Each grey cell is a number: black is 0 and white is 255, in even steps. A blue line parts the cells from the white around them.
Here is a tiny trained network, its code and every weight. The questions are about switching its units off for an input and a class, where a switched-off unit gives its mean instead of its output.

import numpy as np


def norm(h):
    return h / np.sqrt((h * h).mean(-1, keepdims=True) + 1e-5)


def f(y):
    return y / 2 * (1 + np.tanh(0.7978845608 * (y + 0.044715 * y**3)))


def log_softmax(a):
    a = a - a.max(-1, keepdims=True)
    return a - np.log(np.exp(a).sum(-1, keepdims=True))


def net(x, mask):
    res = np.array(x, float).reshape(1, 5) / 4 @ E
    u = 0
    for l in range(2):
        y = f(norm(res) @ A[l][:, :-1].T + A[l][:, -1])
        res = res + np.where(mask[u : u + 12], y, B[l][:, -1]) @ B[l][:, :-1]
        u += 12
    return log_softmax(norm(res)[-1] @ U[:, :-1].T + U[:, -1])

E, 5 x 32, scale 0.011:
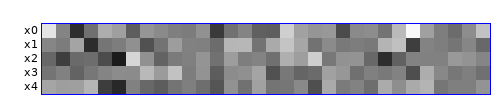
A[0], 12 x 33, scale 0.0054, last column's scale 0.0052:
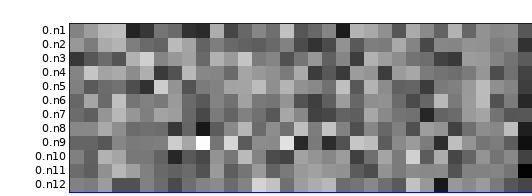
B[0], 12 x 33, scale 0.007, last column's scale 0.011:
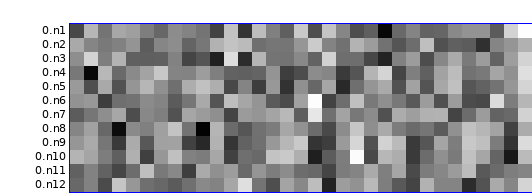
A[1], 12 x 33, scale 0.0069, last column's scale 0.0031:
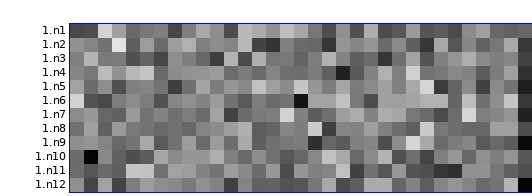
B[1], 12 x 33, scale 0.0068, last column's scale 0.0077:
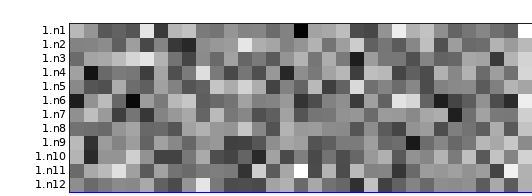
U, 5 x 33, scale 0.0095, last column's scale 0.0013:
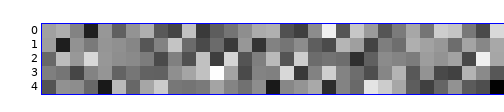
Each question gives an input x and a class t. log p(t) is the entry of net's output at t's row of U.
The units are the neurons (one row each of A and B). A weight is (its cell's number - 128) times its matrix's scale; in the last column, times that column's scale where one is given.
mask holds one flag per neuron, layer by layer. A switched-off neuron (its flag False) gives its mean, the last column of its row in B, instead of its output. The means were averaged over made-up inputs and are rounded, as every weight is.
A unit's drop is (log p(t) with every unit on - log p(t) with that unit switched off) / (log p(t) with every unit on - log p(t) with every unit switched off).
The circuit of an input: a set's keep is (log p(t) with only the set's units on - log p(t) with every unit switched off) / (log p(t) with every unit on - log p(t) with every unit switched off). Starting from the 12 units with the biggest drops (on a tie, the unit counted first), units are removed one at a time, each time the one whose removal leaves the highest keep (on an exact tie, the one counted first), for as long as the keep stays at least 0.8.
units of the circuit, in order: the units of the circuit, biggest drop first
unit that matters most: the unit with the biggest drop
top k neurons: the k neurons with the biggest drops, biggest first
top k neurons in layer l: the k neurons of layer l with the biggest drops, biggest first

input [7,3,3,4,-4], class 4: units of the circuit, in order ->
[1.n6]
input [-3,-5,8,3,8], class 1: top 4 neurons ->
[0.n5 1.n10 0.n3 1.n11]
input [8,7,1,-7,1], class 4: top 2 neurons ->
[1.n6 0.n9]
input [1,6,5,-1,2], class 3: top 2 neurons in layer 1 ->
[1.n5 1.n8]
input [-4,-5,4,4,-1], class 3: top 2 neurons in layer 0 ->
[0.n6 0.n4]
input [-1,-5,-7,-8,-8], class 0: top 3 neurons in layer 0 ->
[0.n10 0.n1 0.n8]
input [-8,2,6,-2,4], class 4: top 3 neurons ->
[1.n1 0.n4 0.n7]
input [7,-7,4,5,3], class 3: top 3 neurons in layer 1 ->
[1.n2 1.n1 1.n8]
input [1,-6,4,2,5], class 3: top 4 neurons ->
[0.n6 0.n3 0.n2 0.n4]
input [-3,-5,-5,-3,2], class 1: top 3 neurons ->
[0.n4 0.n12 1.n4]
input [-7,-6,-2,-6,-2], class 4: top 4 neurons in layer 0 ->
[0.n7 0.n9 0.n12 0.n4]
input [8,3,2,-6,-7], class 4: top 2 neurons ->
[1.n6 0.n1]
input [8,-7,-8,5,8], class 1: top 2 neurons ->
[0.n3 1.n4]
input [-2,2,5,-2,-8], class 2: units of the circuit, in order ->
[0.n3]
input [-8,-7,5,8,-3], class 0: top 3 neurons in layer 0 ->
[0.n9 0.n12 0.n6]
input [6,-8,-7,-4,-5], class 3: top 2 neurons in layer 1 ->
[1.n2 1.n10]
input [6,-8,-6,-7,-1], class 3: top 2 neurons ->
[0.n9 1.n2]
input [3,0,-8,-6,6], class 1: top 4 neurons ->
[0.n4 0.n9 1.n4 0.n3]
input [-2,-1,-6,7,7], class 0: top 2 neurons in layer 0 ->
[0.n9 0.n3]
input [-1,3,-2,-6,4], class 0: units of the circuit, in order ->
[0.n10]
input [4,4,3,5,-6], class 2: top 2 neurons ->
[0.n3 0.n10]
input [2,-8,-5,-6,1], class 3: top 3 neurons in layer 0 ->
[0.n6 0.n9 0.n2]
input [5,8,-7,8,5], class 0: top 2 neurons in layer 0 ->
[0.n9 0.n6]
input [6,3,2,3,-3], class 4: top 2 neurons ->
[1.n6 0.n1]
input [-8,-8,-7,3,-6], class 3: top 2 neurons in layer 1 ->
[1.n2 1.n6]
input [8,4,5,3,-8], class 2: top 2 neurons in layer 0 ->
[0.n7 0.n4]
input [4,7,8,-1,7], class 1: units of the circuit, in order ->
[1.n10]
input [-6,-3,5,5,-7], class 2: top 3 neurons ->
[0.n3 1.n11 0.n4]
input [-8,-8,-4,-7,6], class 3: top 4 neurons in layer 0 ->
[0.n6 0.n2 0.n9 0.n3]
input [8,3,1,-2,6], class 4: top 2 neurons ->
[1.n6 0.n3]
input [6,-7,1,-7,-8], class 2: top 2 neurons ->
[0.n9 1.n11]
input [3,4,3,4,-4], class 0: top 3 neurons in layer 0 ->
[0.n1 0.n9 0.n6]
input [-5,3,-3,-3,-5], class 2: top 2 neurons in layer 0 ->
[0.n3 0.n5]
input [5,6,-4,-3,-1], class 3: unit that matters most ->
1.n5
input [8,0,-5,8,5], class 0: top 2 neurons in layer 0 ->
[0.n9 0.n7]
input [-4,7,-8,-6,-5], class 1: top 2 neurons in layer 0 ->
[0.n4 0.n9]
